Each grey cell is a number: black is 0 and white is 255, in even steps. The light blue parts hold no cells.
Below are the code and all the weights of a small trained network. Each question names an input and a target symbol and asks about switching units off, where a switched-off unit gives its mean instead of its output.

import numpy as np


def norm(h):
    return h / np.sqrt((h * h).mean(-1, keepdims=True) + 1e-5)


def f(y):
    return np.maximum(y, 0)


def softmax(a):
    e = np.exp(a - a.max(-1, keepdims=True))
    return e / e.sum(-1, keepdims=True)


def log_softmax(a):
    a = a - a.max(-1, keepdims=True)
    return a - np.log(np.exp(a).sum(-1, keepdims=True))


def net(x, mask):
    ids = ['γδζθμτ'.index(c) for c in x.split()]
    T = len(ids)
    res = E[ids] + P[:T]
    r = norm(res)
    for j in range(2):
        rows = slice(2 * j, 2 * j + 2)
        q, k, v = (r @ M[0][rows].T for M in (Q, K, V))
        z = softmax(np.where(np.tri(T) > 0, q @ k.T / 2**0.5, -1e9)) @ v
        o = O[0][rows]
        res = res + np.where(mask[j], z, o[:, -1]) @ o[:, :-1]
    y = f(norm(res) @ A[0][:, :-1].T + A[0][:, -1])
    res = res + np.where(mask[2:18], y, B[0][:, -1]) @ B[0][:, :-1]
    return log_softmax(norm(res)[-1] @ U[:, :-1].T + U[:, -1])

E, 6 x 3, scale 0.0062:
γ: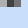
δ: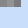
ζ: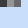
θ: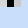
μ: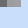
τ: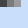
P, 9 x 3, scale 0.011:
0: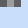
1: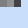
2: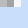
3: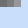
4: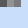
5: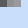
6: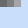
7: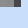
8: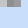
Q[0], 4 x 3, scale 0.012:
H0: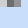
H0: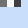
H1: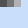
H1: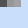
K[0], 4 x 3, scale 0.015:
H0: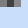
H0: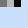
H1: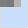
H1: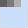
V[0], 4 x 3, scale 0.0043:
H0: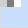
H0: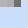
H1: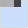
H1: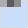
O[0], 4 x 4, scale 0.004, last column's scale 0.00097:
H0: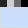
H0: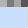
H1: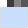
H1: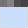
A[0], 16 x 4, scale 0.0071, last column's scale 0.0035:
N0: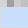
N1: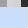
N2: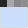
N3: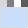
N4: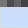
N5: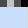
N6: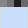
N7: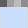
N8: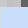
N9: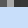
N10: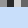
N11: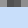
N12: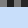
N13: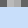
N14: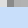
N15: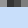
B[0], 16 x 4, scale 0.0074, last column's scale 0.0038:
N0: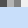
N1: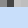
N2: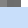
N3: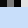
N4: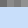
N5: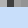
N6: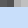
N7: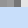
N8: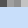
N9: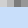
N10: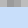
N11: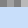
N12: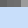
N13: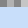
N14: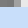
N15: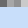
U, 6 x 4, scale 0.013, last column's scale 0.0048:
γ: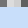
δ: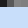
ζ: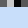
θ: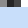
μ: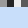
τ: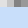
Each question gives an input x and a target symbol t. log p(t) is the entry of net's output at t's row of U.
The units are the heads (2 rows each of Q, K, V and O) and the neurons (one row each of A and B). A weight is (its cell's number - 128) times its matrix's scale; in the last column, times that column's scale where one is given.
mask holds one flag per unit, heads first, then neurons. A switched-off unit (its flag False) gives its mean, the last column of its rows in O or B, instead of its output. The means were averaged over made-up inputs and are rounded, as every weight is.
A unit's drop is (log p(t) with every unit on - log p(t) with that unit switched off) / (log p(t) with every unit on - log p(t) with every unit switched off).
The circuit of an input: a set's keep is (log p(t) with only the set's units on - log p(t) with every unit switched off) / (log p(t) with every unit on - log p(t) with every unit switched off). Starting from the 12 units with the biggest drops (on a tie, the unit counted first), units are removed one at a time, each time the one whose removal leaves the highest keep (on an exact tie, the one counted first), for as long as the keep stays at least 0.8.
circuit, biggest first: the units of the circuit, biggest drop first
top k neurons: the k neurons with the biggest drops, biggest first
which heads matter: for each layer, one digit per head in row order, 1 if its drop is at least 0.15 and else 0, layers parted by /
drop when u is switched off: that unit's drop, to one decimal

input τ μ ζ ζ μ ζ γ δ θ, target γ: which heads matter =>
00
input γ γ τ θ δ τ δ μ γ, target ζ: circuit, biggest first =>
[N3]
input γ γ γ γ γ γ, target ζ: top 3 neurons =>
[N1, N6, N14]
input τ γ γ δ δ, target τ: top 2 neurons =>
[N3, N5]
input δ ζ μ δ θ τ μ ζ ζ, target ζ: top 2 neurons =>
[N3, N6]
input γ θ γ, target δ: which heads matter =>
00
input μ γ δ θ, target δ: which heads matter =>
00
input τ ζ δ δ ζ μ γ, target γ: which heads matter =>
11
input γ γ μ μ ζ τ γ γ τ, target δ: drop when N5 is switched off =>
0.0
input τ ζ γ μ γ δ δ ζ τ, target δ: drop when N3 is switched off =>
0.5
